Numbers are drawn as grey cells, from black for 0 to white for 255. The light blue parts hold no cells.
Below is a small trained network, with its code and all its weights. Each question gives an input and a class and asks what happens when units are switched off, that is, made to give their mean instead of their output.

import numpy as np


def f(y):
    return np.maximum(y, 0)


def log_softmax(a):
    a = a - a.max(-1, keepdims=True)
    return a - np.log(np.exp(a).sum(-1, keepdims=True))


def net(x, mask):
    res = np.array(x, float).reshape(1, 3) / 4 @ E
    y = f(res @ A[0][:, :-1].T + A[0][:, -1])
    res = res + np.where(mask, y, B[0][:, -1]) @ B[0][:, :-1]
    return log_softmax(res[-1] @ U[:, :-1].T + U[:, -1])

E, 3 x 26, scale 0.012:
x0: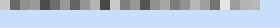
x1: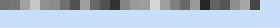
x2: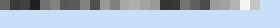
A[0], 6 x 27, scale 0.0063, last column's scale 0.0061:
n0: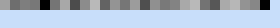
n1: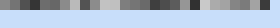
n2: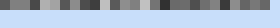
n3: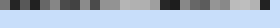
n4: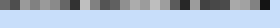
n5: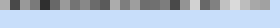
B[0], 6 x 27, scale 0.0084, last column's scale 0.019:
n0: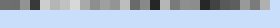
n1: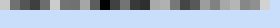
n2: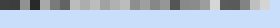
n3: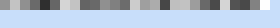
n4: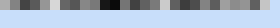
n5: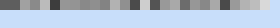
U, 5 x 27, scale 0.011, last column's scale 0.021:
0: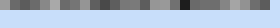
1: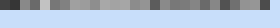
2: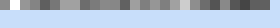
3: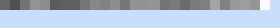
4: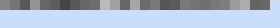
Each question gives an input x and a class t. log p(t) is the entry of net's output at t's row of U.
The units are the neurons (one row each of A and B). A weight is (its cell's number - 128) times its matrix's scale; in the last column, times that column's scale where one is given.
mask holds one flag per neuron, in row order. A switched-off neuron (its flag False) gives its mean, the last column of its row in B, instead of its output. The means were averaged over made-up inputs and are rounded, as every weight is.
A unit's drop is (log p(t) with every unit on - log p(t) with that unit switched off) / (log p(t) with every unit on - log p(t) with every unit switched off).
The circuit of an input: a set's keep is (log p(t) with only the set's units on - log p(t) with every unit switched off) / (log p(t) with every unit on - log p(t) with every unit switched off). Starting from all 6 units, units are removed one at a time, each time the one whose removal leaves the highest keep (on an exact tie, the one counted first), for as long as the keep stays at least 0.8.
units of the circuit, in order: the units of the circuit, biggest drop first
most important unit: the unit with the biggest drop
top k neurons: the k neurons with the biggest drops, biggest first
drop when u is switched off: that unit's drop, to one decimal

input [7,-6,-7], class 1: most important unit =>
n3
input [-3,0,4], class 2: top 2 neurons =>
[n3; n5]
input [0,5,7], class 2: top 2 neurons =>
[n3; n1]
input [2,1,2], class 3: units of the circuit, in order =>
[n2; n1; n3]
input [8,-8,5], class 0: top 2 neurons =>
[n1; n2]
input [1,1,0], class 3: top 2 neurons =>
[n3; n1]
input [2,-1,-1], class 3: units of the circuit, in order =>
[n3; n2; n1; n0]
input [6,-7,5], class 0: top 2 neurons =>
[n1; n2]
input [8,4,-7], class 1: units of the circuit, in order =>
[n3; n0]
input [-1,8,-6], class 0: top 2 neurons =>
[n3; n4]
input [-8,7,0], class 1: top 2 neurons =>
[n2; n1]
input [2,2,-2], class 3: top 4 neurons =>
[n3; n1; n4; n2]
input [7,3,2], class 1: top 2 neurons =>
[n0; n5]
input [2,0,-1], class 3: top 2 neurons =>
[n3; n2]
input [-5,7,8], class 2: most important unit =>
n3
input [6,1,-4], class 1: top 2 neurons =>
[n3; n0]
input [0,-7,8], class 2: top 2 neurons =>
[n3; n4]
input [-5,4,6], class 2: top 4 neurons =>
[n3; n5; n1; n0]
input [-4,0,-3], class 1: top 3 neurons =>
[n3; n1; n4]
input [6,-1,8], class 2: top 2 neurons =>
[n3; n2]
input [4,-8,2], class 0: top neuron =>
[n1]
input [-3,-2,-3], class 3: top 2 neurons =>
[n3; n0]
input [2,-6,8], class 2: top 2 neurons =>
[n3; n4]
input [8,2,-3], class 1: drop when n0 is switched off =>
0.1
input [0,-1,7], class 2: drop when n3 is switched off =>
1.5
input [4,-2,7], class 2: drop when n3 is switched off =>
1.6
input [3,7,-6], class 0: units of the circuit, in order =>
[n3]
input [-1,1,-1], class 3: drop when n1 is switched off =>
1.0
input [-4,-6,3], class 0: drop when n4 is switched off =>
0.0
